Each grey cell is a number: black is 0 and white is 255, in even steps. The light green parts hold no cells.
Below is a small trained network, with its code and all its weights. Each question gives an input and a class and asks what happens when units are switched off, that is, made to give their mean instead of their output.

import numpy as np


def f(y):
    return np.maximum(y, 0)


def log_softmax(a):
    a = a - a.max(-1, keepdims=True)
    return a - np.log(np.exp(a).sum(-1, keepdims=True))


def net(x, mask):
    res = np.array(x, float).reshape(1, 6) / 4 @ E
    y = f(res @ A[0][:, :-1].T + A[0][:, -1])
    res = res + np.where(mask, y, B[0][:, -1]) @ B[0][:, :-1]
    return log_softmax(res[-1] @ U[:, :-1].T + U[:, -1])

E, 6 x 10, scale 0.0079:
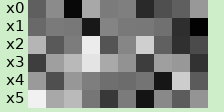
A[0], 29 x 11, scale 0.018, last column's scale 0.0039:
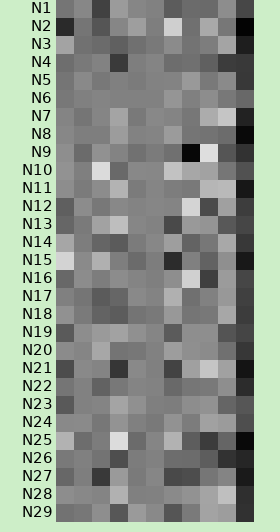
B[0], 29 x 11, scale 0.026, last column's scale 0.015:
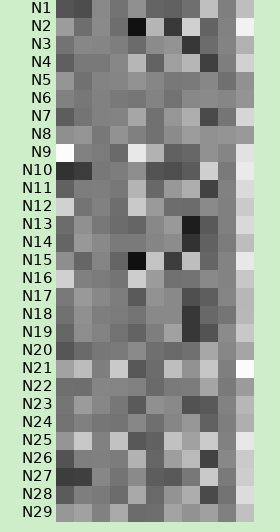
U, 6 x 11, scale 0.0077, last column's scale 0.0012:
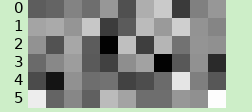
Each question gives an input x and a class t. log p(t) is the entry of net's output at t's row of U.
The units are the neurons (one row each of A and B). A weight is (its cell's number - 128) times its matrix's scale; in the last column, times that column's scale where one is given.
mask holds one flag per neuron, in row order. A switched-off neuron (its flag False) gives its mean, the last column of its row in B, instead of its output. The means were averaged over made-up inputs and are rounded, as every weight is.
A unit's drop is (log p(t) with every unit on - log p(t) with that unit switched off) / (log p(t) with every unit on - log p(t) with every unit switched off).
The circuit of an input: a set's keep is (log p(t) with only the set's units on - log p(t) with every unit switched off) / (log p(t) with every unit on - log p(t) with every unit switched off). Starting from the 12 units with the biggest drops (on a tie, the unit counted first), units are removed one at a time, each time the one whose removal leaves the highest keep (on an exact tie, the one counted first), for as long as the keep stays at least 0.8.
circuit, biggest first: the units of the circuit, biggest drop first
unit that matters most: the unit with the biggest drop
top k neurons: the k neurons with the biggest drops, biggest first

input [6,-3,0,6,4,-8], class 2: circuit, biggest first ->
(N2)
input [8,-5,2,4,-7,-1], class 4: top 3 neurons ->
(N27; N1; N9)
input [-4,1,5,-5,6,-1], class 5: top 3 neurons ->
(N9; N21; N13)
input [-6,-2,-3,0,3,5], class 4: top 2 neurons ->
(N10; N2)
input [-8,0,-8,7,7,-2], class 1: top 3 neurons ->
(N21; N29; N27)
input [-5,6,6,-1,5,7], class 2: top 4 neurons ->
(N15; N21; N11; N28)
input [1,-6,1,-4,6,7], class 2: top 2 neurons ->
(N15; N4)
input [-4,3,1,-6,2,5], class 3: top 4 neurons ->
(N2; N14; N3; N18)
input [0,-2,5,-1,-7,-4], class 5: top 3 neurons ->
(N16; N12; N21)
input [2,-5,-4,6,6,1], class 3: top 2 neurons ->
(N13; N19)
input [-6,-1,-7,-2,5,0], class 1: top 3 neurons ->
(N21; N29; N27)
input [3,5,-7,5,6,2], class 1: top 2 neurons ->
(N21; N29)
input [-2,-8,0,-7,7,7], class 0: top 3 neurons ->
(N11; N7; N2)
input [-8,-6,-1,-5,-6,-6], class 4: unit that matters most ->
N10
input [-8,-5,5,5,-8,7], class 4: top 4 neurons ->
(N10; N9; N2; N20)
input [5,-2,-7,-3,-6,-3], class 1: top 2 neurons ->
(N21; N9)
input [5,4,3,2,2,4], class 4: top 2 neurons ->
(N2; N27)
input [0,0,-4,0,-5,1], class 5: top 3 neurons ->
(N25; N12; N16)
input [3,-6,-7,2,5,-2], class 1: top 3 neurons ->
(N21; N29; N4)
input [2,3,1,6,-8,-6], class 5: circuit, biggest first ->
(N12)
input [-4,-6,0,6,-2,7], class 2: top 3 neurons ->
(N15; N4; N26)
